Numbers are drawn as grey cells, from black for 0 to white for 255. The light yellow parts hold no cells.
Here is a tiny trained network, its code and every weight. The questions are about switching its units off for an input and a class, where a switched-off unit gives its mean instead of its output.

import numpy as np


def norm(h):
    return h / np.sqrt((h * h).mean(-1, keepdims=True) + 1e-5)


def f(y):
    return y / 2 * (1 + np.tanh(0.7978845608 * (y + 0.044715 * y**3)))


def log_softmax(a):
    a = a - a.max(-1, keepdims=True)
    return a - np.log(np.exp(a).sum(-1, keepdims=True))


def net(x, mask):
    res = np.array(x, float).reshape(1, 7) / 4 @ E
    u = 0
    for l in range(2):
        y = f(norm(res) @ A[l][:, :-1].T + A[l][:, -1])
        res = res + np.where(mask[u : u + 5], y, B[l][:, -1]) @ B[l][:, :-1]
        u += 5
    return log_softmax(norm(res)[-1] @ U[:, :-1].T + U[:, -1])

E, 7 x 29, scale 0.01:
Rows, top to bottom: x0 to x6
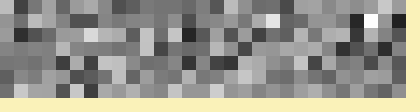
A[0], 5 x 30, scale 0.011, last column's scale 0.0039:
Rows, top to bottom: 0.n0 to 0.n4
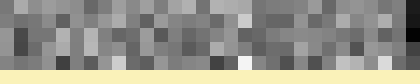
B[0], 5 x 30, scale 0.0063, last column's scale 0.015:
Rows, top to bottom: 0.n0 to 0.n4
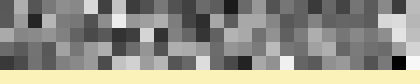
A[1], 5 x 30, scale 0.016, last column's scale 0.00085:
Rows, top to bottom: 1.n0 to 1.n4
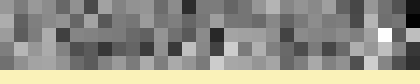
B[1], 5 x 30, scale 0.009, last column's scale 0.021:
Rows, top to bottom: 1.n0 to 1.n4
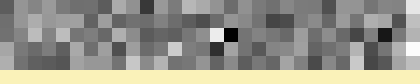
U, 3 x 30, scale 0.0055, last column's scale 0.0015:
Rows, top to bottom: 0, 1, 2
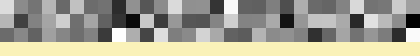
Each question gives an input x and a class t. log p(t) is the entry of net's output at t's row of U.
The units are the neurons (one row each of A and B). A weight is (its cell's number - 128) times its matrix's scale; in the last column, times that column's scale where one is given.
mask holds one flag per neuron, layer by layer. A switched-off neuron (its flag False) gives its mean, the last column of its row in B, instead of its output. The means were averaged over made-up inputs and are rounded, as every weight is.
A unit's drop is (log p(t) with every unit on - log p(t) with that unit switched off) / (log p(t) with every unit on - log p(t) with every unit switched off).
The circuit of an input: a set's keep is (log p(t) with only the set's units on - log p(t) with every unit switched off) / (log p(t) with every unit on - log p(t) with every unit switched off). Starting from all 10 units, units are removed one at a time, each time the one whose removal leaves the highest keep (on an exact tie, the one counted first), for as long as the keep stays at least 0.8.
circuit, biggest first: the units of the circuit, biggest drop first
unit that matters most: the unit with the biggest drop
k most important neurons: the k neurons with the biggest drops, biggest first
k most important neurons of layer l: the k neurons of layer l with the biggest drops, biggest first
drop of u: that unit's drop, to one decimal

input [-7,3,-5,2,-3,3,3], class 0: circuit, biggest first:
1.n3
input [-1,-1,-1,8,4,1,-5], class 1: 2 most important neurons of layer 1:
1.n3, 1.n4
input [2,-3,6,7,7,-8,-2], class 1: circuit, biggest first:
1.n3, 0.n2
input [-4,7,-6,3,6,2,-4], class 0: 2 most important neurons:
1.n3, 0.n4
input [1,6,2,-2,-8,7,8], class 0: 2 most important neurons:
0.n4, 1.n4
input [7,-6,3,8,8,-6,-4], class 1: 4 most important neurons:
1.n3, 1.n4, 0.n2, 0.n4
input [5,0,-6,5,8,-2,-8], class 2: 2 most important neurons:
1.n2, 0.n2
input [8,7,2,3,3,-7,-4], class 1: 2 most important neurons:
0.n2, 0.n3
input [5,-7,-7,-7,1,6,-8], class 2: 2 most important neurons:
0.n4, 1.n2
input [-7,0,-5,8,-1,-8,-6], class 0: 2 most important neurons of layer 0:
0.n4, 0.n3
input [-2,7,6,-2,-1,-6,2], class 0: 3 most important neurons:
1.n4, 0.n4, 0.n3
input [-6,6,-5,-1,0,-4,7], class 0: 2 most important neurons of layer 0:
0.n4, 0.n1
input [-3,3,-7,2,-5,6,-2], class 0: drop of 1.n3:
0.1
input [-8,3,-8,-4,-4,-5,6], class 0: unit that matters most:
1.n3
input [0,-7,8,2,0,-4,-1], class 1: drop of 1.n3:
0.1
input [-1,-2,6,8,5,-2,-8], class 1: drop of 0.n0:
0.0
